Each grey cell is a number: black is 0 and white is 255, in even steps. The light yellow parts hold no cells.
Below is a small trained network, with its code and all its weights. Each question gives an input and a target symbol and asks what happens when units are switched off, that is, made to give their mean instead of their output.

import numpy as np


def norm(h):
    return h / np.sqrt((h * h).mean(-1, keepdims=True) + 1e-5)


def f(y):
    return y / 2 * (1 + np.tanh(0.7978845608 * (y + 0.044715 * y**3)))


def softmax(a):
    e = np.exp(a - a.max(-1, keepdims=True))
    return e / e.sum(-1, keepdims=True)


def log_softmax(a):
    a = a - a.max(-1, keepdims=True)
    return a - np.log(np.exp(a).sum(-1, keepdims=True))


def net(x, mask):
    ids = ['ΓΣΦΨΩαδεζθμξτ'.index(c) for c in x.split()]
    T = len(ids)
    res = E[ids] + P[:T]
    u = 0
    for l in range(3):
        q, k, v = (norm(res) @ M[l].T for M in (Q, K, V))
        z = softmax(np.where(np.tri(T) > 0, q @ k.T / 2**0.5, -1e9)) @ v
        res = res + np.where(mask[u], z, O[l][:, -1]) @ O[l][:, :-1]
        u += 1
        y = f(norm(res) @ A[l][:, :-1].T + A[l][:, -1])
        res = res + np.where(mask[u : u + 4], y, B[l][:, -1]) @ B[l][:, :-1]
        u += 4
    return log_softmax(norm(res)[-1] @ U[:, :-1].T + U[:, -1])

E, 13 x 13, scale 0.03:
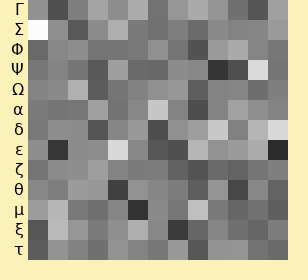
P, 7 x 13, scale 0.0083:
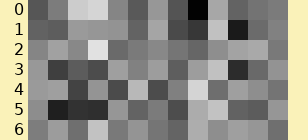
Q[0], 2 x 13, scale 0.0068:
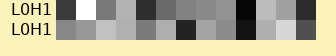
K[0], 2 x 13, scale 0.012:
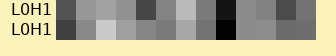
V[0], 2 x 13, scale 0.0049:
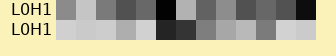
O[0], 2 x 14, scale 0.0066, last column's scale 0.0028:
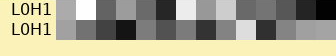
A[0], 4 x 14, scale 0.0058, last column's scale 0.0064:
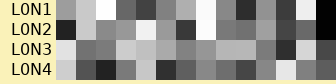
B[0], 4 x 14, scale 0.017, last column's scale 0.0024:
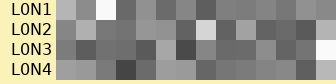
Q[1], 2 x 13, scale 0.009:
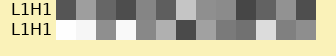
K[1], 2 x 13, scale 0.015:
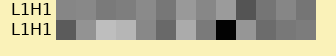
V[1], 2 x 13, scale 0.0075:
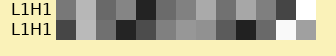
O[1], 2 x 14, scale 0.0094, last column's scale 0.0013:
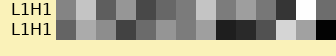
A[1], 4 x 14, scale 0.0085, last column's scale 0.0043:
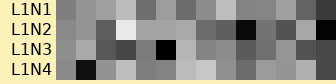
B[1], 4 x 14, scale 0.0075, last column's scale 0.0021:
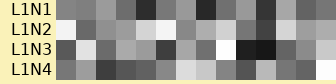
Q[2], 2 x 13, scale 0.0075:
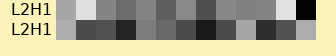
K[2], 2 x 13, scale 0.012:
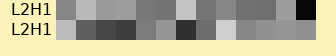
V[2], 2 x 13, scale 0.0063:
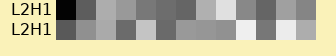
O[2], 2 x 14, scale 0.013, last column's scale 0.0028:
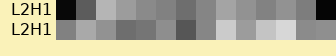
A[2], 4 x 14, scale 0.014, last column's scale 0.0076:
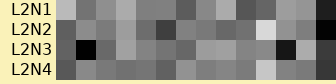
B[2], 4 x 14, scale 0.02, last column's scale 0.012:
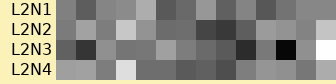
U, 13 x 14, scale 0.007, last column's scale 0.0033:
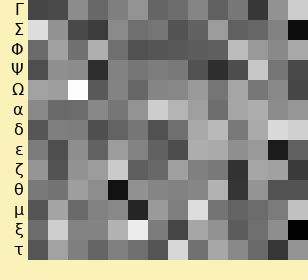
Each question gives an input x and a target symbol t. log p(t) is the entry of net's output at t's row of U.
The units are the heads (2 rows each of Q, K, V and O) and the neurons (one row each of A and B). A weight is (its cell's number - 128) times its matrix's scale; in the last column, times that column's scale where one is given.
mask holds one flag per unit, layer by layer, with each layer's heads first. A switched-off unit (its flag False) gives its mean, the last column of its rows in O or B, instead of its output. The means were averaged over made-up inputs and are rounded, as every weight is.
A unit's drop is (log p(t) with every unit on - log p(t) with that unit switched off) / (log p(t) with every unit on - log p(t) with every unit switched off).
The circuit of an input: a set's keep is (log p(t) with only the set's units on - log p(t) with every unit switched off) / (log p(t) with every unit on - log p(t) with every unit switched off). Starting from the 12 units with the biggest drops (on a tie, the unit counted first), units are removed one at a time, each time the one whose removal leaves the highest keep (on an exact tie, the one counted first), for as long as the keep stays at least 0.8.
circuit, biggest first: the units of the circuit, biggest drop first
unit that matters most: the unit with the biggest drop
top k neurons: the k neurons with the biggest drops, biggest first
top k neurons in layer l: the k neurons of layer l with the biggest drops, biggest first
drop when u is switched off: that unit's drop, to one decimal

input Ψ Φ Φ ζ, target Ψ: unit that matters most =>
L1H1
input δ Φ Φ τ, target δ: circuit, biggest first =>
(L2H1, L0H1, L2N3)
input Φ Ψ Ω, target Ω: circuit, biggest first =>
(L0N1, L2N3)
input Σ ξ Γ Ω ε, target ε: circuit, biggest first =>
(L2N3, L2N2)
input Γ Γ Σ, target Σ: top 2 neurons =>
(L0N4, L2N3)
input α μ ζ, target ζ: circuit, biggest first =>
(L1N2, L2N1, L2N3)
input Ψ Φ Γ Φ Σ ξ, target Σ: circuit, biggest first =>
(L2H1, L2N3)
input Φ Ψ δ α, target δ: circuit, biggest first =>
(L0H1, L2H1, L2N3)
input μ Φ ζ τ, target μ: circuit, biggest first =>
(L0H1, L1N3)
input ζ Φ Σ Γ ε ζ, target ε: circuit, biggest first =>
(L1H1, L2N3)
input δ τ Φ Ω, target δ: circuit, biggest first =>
(L2H1, L2N3, L0H1)
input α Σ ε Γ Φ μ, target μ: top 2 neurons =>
(L1N3, L2N3)
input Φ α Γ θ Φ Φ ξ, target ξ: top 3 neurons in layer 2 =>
(L2N3, L2N2, L2N4)
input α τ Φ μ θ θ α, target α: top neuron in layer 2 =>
(L2N3)
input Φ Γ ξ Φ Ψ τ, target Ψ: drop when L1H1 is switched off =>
1.1
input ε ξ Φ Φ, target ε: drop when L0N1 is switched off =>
0.0
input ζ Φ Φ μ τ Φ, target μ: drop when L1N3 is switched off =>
0.2
